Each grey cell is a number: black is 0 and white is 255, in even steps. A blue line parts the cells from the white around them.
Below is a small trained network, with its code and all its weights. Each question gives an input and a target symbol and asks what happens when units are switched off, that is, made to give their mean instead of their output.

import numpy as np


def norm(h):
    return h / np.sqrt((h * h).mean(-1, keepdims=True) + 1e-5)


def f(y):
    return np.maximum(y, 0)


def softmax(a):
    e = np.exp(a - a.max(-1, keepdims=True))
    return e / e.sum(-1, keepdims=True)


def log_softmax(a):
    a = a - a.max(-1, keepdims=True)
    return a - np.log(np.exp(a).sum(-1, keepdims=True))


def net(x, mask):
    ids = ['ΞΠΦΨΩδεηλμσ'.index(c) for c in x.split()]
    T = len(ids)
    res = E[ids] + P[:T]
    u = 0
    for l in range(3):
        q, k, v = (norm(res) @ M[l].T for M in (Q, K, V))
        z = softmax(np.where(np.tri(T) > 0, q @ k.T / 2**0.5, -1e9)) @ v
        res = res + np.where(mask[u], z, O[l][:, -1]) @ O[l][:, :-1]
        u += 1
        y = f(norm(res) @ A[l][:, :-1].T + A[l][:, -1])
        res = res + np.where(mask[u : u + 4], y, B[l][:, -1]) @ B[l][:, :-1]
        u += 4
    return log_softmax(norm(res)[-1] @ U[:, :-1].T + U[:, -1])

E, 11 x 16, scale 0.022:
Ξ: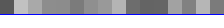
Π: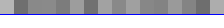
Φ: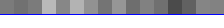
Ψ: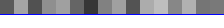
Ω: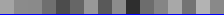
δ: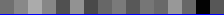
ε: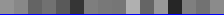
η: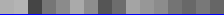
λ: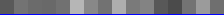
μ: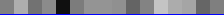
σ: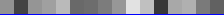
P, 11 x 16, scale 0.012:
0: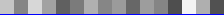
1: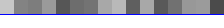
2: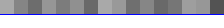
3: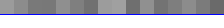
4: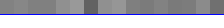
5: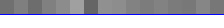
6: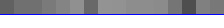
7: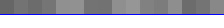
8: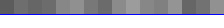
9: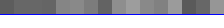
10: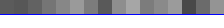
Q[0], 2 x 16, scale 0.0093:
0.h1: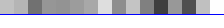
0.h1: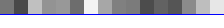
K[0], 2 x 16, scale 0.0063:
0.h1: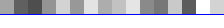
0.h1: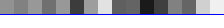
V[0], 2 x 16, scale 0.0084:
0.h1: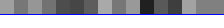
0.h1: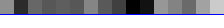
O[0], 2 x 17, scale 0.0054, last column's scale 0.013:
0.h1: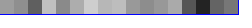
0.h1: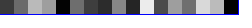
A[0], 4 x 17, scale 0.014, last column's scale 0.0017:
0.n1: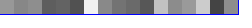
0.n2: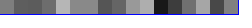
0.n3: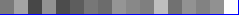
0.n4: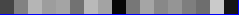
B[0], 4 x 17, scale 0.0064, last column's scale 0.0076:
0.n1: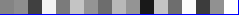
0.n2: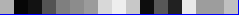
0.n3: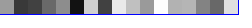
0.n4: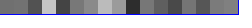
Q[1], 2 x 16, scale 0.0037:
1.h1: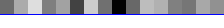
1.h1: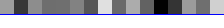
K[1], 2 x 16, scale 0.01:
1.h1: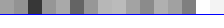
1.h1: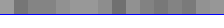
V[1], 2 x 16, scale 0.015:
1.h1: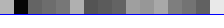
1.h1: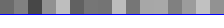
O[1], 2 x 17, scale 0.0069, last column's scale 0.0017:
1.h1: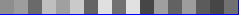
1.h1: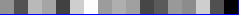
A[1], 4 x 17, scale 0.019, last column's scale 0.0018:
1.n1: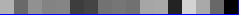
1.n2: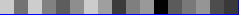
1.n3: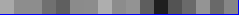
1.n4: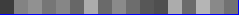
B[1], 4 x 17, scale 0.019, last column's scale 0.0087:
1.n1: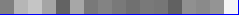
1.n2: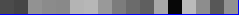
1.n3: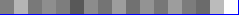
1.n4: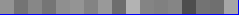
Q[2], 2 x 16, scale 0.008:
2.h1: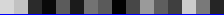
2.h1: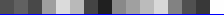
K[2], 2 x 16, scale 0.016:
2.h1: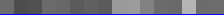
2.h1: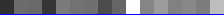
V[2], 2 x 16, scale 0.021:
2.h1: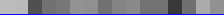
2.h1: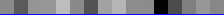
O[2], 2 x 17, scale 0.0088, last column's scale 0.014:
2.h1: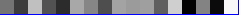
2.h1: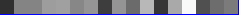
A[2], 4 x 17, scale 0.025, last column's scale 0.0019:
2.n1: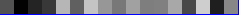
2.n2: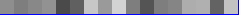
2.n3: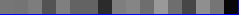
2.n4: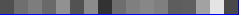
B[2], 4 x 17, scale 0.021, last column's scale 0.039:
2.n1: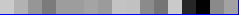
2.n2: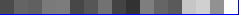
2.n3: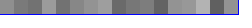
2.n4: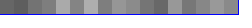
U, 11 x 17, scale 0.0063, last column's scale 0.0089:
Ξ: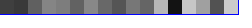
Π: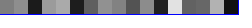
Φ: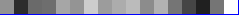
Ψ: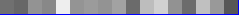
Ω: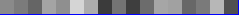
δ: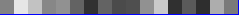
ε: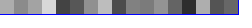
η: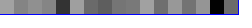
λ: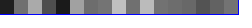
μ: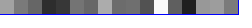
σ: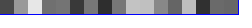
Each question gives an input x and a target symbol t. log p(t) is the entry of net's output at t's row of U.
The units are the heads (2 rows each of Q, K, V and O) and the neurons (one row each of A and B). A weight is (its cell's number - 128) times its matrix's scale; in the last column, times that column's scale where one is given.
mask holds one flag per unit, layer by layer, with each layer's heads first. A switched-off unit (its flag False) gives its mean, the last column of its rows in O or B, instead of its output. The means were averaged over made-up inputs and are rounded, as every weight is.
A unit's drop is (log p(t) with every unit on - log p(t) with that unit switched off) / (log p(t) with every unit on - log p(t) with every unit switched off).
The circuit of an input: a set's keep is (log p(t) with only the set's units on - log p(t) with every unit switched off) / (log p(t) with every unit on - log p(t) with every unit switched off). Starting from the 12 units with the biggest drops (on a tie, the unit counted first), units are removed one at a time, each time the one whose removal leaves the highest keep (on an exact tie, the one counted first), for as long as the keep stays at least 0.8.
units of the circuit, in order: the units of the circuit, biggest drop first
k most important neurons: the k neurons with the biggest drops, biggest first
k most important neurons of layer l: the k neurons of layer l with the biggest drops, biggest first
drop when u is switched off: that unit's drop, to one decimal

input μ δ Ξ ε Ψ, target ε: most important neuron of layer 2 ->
[2.n3]
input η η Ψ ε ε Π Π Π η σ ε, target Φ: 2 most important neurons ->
[2.n1, 0.n3]
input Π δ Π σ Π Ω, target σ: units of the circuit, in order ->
[1.h1, 2.h1, 2.n2]
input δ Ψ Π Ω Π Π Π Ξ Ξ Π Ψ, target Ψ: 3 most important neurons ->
[2.n2, 2.n4, 2.n1]
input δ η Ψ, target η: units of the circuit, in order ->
[2.h1, 2.n2, 0.n2]
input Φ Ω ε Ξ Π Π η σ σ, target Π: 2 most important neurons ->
[0.n2, 1.n3]
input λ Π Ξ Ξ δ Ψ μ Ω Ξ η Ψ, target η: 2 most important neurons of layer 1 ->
[1.n1, 1.n3]
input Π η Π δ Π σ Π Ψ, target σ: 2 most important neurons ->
[2.n2, 1.n1]
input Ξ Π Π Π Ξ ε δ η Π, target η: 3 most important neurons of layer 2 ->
[2.n2, 2.n3, 2.n1]
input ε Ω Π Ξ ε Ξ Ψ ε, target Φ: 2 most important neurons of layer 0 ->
[0.n3, 0.n1]
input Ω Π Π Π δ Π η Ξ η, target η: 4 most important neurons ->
[1.n1, 2.n2, 2.n3, 0.n2]
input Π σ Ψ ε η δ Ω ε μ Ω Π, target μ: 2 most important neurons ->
[0.n3, 2.n2]
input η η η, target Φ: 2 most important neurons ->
[2.n1, 1.n1]
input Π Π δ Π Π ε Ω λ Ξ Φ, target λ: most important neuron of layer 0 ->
[0.n1]
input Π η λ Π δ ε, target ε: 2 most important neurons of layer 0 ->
[0.n3, 0.n1]
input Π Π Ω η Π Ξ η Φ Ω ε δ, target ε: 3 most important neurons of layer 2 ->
[2.n3, 2.n2, 2.n1]
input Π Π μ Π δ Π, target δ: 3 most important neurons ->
[1.n1, 2.n2, 2.n1]
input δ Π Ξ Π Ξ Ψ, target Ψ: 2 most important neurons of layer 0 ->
[0.n3, 0.n1]
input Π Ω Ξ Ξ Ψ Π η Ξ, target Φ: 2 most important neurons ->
[1.n4, 0.n2]
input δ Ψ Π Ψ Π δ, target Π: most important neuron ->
[2.n4]
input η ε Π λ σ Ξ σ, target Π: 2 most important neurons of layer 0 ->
[0.n2, 0.n3]
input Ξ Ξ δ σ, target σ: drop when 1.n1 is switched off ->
0.2
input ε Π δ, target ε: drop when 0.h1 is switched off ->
0.1
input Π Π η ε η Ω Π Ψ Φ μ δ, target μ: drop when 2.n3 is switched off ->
0.1
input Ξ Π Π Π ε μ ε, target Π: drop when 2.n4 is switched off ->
0.0
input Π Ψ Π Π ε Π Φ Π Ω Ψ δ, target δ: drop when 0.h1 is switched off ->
0.1
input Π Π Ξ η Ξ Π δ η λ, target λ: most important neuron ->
[1.n1]
